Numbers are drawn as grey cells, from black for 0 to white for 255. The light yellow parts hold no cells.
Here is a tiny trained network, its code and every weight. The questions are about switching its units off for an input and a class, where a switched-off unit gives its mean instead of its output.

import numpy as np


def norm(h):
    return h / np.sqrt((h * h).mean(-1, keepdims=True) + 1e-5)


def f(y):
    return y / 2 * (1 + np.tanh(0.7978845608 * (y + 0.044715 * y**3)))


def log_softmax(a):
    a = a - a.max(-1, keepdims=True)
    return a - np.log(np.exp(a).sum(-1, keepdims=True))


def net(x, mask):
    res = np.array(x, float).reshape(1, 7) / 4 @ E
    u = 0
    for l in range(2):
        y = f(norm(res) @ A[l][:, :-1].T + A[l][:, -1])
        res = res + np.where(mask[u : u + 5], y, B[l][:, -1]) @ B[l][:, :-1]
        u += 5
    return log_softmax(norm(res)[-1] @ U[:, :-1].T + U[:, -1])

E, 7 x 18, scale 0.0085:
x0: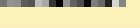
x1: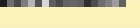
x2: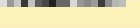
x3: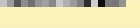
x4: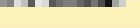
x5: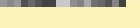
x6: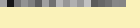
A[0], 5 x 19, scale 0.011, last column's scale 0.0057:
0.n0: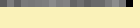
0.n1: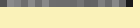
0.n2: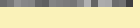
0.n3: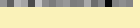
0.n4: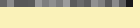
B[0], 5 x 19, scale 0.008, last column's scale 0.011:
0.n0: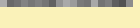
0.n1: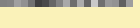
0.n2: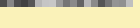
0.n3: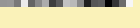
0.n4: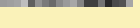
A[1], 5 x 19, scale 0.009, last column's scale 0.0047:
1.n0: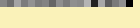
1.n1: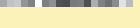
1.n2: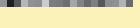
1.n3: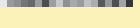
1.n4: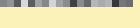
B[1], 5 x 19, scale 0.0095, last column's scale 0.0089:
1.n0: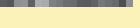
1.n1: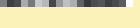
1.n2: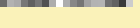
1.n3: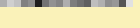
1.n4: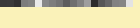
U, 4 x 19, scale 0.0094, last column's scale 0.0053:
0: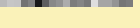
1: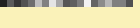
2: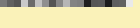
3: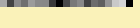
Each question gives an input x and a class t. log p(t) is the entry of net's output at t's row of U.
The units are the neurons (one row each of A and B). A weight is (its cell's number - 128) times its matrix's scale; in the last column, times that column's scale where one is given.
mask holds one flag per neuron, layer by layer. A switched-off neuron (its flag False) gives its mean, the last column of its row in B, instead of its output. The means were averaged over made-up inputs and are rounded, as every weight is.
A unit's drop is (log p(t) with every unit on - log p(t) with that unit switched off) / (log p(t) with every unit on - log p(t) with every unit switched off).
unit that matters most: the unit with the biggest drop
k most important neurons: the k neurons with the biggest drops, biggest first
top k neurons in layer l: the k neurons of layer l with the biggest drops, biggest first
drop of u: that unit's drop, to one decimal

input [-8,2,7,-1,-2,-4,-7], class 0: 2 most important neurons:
1.n3, 1.n4
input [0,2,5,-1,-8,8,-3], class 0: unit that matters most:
1.n4
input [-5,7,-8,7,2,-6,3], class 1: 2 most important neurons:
0.n3, 1.n1
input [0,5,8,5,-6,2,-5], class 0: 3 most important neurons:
1.n4, 1.n1, 0.n3
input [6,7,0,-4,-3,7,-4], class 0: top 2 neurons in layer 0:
0.n1, 0.n3
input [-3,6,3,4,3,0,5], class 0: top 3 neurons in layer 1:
1.n2, 1.n1, 1.n4
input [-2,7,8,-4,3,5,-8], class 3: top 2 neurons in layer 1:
1.n2, 1.n3
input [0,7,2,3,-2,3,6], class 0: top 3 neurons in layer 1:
1.n1, 1.n4, 1.n2
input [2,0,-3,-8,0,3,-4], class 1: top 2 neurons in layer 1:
1.n1, 1.n3
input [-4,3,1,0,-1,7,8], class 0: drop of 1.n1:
0.1
